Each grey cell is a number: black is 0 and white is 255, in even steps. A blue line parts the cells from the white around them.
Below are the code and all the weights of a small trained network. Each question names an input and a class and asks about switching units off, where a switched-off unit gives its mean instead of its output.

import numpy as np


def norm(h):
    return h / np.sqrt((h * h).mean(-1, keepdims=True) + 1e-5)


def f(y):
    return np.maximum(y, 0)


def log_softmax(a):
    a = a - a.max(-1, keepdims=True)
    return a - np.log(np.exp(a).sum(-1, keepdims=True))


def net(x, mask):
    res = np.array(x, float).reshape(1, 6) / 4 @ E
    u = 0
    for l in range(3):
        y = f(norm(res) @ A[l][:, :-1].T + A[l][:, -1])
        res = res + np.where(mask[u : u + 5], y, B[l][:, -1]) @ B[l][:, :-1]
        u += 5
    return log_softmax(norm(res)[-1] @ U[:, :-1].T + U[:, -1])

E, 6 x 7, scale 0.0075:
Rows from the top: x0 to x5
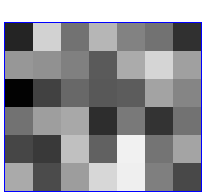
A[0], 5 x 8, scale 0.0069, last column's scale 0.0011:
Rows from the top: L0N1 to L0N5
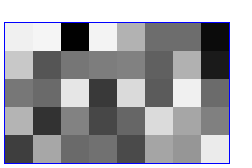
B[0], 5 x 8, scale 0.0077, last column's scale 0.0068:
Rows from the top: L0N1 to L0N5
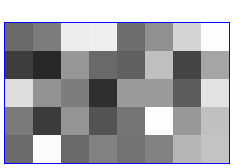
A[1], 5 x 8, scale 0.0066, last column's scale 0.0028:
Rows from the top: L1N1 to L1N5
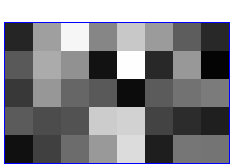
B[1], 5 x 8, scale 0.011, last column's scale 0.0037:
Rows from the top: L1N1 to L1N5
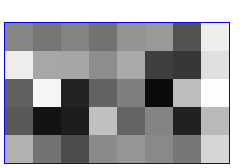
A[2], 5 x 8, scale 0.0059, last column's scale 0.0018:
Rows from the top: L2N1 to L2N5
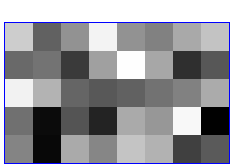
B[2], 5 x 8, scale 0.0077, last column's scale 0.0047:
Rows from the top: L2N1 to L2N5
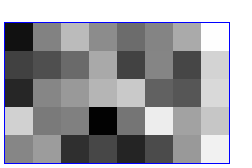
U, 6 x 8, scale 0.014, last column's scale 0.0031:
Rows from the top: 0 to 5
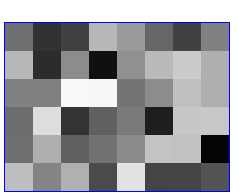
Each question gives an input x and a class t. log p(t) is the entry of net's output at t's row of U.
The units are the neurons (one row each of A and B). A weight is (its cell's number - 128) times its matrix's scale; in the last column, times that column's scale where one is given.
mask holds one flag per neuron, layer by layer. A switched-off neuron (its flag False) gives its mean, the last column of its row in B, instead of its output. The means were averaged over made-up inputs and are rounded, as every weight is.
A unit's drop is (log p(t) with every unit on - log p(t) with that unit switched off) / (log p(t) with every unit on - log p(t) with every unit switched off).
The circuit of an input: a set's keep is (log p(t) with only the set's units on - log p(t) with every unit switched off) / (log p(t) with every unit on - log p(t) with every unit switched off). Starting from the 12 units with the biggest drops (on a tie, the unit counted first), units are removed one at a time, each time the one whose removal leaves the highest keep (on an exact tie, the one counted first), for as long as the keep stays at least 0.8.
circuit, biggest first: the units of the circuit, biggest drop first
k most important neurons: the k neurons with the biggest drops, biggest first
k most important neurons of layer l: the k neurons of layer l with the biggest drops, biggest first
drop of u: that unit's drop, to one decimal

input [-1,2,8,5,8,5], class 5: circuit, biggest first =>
L1N2
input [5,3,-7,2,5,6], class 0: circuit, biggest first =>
L1N4; L2N2
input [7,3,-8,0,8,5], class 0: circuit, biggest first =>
L1N4; L2N2
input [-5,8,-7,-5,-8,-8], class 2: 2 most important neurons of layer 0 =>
L0N1; L0N3
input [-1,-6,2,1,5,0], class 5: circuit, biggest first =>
L0N3; L1N2
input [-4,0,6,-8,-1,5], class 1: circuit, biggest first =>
L0N4; L2N4
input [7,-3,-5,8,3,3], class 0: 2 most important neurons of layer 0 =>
L0N5; L0N3
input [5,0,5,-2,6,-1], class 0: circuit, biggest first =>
L2N2; L1N5
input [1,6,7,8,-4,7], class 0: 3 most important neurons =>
L0N3; L2N2; L0N5
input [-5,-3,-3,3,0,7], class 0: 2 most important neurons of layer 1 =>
L1N4; L1N2
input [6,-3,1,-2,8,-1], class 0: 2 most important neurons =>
L1N4; L2N2
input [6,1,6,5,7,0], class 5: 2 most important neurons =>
L1N2; L0N3
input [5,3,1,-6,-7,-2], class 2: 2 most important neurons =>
L0N1; L2N5
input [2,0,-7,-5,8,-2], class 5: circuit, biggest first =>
L0N3
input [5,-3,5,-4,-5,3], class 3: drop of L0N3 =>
-0.1
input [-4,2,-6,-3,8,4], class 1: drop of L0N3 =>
-0.1
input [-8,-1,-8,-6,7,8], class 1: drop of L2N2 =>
0.0
